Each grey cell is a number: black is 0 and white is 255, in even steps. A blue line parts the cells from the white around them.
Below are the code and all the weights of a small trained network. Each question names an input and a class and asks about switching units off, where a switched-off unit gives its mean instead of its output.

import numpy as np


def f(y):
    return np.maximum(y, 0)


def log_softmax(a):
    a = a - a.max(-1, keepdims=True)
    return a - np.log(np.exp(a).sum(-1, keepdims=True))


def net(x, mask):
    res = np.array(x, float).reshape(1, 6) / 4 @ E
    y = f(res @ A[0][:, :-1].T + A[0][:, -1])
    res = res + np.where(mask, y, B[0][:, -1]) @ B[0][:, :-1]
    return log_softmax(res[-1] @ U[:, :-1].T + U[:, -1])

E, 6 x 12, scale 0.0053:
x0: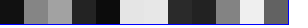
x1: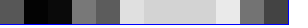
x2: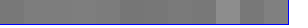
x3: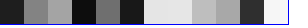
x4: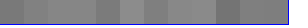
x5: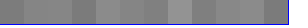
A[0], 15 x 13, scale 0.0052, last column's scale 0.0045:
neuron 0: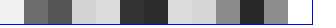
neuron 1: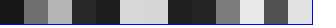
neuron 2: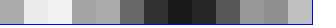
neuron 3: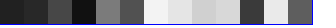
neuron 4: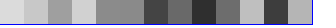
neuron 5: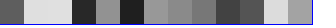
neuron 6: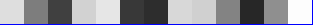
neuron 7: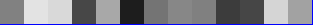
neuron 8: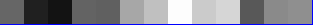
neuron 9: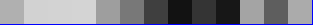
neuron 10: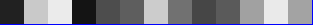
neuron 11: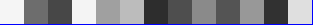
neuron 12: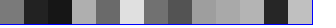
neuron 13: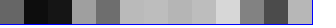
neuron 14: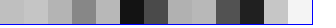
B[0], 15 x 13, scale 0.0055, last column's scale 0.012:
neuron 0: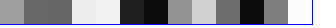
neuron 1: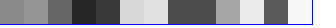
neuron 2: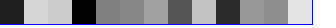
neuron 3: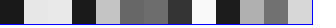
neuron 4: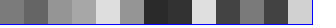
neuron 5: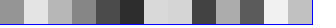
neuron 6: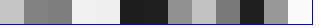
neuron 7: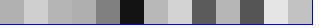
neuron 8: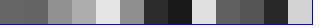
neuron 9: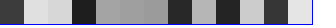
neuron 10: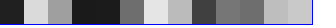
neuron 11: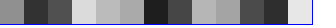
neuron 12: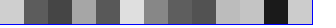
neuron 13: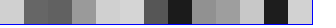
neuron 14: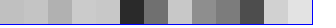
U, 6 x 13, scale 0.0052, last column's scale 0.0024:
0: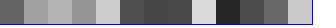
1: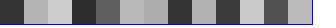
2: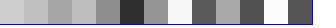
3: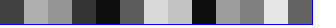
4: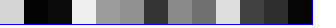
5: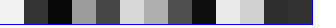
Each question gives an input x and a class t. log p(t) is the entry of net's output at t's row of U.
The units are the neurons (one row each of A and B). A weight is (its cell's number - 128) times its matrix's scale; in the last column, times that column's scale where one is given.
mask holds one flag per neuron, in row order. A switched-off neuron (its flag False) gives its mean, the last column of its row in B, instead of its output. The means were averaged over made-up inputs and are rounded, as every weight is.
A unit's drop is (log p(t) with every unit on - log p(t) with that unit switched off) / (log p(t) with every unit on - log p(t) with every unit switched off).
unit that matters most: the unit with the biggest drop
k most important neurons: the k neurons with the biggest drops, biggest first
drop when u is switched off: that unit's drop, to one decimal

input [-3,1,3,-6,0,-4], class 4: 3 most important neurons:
[neuron 3; neuron 11; neuron 12]
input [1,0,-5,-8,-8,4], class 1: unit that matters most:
neuron 9
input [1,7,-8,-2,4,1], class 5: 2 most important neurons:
[neuron 0; neuron 6]
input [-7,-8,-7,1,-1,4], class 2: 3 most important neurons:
[neuron 7; neuron 5; neuron 14]
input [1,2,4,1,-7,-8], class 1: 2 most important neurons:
[neuron 0; neuron 6]
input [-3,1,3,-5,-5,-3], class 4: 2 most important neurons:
[neuron 3; neuron 11]
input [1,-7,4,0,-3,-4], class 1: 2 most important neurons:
[neuron 9; neuron 2]
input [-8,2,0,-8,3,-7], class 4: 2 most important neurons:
[neuron 11; neuron 3]
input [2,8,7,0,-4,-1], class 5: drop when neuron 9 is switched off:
0.2
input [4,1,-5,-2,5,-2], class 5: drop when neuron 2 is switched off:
0.1
